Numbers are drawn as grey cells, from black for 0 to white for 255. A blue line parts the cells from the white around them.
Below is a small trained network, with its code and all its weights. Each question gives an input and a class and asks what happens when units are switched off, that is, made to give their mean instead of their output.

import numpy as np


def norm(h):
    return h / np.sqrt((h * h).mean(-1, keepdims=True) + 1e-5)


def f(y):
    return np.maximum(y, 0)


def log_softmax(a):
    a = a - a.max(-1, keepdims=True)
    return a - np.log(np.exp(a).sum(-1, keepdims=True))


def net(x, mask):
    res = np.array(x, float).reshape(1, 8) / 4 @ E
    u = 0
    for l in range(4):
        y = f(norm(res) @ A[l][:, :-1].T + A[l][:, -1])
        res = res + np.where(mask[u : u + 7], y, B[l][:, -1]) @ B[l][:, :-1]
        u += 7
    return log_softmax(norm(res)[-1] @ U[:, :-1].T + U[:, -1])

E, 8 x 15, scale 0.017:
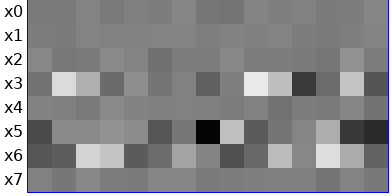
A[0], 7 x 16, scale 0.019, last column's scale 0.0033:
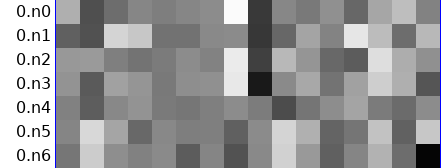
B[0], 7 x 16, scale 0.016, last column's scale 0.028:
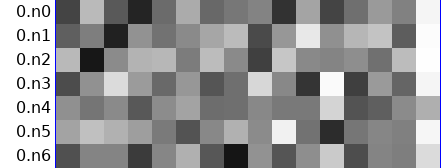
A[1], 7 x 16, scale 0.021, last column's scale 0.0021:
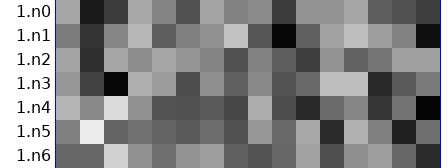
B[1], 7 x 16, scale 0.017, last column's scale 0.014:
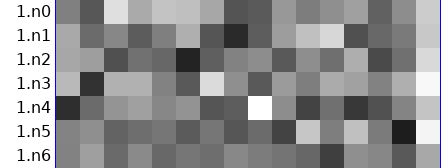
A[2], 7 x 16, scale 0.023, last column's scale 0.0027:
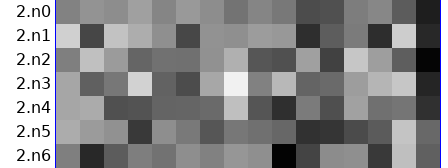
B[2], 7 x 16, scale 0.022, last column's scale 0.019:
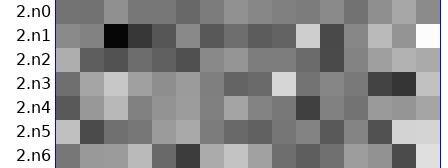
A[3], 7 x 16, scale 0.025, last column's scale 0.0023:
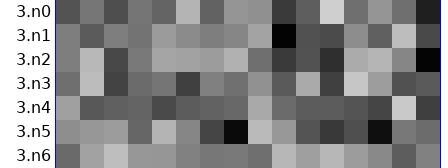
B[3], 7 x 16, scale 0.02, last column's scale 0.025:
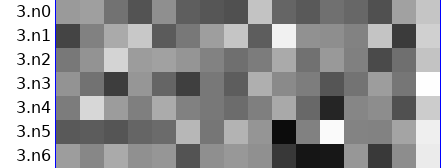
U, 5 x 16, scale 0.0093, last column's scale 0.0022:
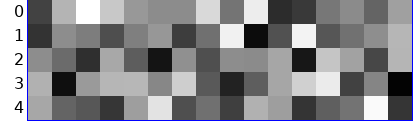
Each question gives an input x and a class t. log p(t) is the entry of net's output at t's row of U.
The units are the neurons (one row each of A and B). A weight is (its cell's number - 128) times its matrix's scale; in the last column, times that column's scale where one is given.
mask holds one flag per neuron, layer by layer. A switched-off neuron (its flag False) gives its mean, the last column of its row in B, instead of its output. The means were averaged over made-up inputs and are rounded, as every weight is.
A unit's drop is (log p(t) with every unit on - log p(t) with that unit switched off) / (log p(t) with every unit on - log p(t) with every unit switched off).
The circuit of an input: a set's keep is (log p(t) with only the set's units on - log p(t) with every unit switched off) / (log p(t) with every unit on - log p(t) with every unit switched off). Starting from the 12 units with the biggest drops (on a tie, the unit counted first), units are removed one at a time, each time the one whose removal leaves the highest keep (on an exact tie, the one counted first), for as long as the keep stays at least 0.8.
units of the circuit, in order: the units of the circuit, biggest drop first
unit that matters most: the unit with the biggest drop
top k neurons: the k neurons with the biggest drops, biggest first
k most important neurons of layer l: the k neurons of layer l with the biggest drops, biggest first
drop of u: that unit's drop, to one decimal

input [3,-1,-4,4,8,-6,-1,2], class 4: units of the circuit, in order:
(0.n2; 2.n1)
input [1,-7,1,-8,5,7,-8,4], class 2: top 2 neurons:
(0.n1; 2.n1)
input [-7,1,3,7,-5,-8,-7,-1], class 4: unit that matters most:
0.n1
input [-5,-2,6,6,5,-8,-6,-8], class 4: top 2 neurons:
(0.n1; 0.n2)
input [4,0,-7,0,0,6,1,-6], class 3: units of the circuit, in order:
(0.n0; 0.n5)
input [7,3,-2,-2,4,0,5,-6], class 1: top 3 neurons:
(0.n2; 0.n3; 0.n5)
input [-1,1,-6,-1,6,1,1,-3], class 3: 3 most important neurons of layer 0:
(0.n5; 0.n0; 0.n3)
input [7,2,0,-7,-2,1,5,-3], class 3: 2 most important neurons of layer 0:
(0.n5; 0.n6)
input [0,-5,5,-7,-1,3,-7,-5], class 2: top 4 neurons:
(0.n1; 0.n0; 2.n1; 0.n2)
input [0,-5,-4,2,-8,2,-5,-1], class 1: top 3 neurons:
(0.n1; 0.n2; 0.n0)
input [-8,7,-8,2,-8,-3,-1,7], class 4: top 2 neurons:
(0.n1; 0.n2)
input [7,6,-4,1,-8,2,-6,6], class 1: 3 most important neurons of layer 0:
(0.n1; 0.n0; 0.n2)
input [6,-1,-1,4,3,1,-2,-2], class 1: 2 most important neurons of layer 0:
(0.n1; 0.n6)
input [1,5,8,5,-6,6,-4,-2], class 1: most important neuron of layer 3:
(3.n5)
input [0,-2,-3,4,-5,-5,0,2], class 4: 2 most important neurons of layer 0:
(0.n1; 0.n2)
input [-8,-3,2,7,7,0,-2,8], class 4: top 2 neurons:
(0.n1; 0.n5)
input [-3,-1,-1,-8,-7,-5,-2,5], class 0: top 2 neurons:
(0.n1; 3.n1)
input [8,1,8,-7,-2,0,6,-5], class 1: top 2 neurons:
(0.n2; 3.n0)
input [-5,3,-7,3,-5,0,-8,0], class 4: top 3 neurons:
(0.n0; 0.n1; 0.n3)
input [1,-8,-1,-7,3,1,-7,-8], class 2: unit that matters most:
0.n0
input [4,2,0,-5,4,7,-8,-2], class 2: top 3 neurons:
(0.n1; 2.n1; 0.n0)
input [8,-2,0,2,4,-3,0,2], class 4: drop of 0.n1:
1.1
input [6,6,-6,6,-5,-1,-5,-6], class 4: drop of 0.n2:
0.0
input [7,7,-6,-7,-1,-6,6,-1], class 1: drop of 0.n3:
0.1
